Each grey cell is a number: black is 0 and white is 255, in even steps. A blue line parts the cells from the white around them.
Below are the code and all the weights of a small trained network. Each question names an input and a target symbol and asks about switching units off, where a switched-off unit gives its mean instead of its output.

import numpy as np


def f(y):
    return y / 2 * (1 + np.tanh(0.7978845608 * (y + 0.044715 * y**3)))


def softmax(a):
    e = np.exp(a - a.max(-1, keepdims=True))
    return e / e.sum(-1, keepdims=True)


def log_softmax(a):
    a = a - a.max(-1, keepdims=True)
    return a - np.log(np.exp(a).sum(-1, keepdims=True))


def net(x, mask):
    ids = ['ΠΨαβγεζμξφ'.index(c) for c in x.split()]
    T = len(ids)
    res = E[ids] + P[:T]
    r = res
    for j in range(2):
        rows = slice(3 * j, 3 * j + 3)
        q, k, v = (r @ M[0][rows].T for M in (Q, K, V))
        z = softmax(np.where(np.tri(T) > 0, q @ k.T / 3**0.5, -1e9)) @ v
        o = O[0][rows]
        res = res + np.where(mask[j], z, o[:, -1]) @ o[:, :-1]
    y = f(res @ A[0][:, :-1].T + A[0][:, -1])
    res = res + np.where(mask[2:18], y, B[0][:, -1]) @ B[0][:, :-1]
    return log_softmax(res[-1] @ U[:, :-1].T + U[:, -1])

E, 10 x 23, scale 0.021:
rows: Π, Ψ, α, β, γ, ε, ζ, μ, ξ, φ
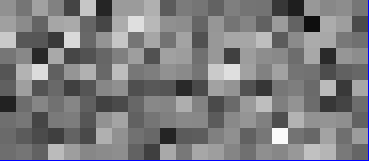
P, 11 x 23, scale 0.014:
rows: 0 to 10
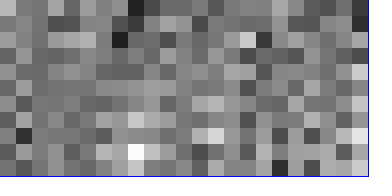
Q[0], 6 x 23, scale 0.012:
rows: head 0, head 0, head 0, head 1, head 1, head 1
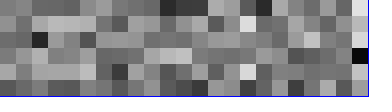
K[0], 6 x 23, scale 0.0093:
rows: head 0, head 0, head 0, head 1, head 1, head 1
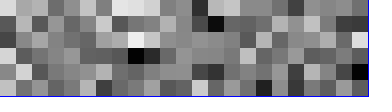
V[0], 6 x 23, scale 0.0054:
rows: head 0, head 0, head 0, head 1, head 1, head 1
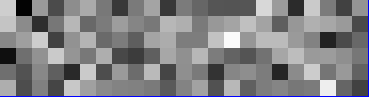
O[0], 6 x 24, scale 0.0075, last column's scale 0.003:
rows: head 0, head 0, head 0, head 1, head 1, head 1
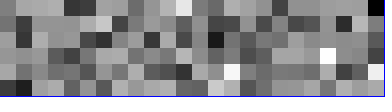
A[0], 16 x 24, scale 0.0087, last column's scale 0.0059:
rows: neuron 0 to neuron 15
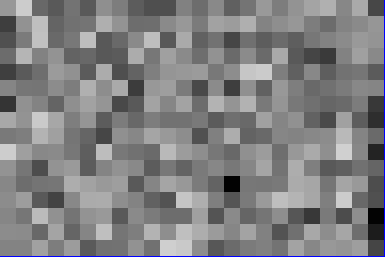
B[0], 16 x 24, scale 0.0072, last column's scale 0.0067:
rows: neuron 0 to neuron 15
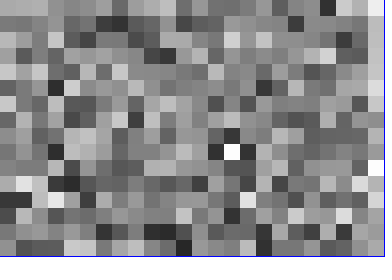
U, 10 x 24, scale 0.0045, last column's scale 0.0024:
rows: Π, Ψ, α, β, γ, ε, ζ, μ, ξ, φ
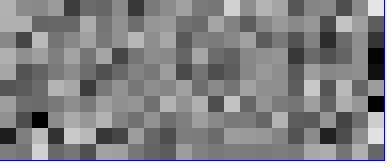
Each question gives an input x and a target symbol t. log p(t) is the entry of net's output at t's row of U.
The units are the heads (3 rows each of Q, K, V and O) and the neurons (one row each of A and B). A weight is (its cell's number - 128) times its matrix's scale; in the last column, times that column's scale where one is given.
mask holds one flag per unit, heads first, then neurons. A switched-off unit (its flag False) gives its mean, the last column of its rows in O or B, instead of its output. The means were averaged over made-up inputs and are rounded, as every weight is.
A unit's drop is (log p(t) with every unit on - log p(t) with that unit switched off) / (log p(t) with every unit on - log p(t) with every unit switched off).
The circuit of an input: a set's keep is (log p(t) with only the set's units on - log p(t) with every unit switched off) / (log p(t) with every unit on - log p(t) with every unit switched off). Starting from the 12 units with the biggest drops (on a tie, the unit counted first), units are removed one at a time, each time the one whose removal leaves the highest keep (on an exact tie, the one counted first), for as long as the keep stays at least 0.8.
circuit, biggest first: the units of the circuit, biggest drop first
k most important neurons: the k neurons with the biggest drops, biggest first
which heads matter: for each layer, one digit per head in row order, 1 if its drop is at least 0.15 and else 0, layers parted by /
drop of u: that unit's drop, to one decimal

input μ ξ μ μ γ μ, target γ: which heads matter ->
10
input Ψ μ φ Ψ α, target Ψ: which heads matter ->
01
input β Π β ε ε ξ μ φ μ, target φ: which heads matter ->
11
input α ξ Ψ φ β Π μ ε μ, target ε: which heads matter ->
10
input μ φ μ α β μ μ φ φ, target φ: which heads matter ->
11
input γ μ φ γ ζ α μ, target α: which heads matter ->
11
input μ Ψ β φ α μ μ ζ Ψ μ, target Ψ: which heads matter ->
01
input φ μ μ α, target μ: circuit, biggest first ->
head 0; neuron 0
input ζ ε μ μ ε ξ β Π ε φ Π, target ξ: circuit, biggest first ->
head 1; neuron 6
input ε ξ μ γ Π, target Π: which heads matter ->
00
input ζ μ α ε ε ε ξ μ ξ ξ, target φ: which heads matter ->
10
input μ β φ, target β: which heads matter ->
01
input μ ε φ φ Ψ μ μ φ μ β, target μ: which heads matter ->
10
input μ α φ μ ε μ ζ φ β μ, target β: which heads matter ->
01
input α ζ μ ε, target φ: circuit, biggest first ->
head 0; neuron 13
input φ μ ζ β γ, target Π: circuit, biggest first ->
neuron 6; neuron 2; head 0
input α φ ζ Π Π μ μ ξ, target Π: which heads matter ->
11
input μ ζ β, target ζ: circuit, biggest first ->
head 0; neuron 9; head 1
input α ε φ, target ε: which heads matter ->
10
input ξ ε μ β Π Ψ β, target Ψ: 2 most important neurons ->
neuron 11; neuron 4
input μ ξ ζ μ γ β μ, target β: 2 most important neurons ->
neuron 0; neuron 12
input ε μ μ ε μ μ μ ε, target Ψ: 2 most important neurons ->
neuron 0; neuron 12
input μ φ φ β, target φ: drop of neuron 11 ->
0.3
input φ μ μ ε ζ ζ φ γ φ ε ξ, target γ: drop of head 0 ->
0.9
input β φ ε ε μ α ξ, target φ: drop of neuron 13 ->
0.2
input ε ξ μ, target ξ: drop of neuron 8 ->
0.1
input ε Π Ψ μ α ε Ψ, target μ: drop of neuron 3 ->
0.2
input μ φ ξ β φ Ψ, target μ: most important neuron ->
neuron 8
